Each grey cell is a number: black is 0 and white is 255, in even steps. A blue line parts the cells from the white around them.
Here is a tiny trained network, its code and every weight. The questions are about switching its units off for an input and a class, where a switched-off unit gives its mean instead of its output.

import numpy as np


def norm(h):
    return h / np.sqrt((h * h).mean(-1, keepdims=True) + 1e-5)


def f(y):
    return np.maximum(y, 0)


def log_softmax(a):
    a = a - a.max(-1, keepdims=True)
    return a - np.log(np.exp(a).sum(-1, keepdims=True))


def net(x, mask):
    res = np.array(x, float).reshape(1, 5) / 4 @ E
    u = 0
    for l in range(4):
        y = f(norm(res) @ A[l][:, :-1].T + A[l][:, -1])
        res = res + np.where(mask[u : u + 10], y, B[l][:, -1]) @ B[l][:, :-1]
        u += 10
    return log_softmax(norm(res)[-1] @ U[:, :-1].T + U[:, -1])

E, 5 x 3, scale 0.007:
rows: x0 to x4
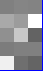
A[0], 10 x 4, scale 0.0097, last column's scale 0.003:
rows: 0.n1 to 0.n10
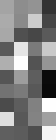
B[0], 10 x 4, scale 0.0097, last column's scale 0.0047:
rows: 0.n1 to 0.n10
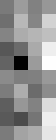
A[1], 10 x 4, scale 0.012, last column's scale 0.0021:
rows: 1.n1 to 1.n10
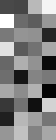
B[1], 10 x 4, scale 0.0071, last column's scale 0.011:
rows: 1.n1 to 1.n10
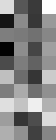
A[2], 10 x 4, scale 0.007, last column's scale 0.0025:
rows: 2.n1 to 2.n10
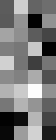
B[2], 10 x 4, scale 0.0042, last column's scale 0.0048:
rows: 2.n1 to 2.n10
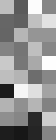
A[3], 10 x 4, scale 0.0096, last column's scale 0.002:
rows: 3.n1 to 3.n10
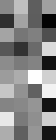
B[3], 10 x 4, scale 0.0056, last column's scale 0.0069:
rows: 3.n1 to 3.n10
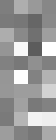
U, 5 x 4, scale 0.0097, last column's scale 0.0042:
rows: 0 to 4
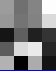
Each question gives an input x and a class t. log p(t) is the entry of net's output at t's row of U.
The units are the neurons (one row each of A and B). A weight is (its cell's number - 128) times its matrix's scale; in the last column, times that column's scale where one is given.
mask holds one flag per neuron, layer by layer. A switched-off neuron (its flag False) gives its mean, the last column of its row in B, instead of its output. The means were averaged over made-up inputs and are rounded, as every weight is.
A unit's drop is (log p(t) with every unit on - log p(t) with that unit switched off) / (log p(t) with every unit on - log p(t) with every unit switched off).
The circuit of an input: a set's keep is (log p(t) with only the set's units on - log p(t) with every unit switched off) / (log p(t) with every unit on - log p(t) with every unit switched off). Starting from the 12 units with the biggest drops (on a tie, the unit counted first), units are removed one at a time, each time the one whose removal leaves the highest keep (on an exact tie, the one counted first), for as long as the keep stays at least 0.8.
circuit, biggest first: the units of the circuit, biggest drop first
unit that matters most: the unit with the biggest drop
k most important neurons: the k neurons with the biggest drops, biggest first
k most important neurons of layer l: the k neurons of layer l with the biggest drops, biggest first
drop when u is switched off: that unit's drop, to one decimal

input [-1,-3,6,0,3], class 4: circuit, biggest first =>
0.n5
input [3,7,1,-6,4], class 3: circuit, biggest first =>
0.n2, 1.n6, 2.n7
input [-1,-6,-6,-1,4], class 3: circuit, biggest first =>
0.n5, 1.n8, 1.n9
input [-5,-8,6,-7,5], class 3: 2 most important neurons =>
1.n8, 1.n1
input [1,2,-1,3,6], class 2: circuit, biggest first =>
0.n4, 1.n4, 1.n2
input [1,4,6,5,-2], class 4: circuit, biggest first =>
0.n5, 1.n8
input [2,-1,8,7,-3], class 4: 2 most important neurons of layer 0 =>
0.n5, 0.n4
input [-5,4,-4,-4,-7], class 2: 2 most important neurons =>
1.n8, 0.n5
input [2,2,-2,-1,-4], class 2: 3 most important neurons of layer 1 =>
1.n8, 1.n6, 1.n5
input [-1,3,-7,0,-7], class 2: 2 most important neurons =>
1.n8, 0.n8
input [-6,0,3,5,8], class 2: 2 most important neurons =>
1.n4, 1.n2
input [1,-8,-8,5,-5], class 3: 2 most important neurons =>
1.n8, 0.n5
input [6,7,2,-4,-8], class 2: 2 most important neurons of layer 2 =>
2.n10, 2.n9
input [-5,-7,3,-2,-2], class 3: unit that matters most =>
1.n8
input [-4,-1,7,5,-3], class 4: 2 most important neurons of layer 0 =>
0.n5, 0.n4
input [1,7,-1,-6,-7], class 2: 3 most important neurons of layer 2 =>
2.n10, 2.n9, 2.n5
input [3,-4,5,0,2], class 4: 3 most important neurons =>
0.n5, 3.n4, 3.n6
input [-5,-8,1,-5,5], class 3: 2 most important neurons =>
1.n8, 1.n1
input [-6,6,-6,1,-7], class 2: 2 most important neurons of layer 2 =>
2.n5, 2.n9
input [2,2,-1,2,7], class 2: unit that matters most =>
1.n4
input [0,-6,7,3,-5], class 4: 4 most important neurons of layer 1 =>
1.n9, 1.n8, 1.n4, 1.n2
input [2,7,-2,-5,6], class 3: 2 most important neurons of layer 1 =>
1.n7, 1.n9
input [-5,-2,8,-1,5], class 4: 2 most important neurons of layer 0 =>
0.n5, 0.n9
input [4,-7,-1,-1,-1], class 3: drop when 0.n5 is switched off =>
0.1
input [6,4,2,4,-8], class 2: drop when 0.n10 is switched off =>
0.0
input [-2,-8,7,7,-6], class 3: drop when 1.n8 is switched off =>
1.2
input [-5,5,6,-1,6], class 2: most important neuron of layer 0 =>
0.n10
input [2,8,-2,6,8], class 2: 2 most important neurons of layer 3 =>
3.n9, 3.n7
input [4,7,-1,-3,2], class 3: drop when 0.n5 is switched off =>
0.2
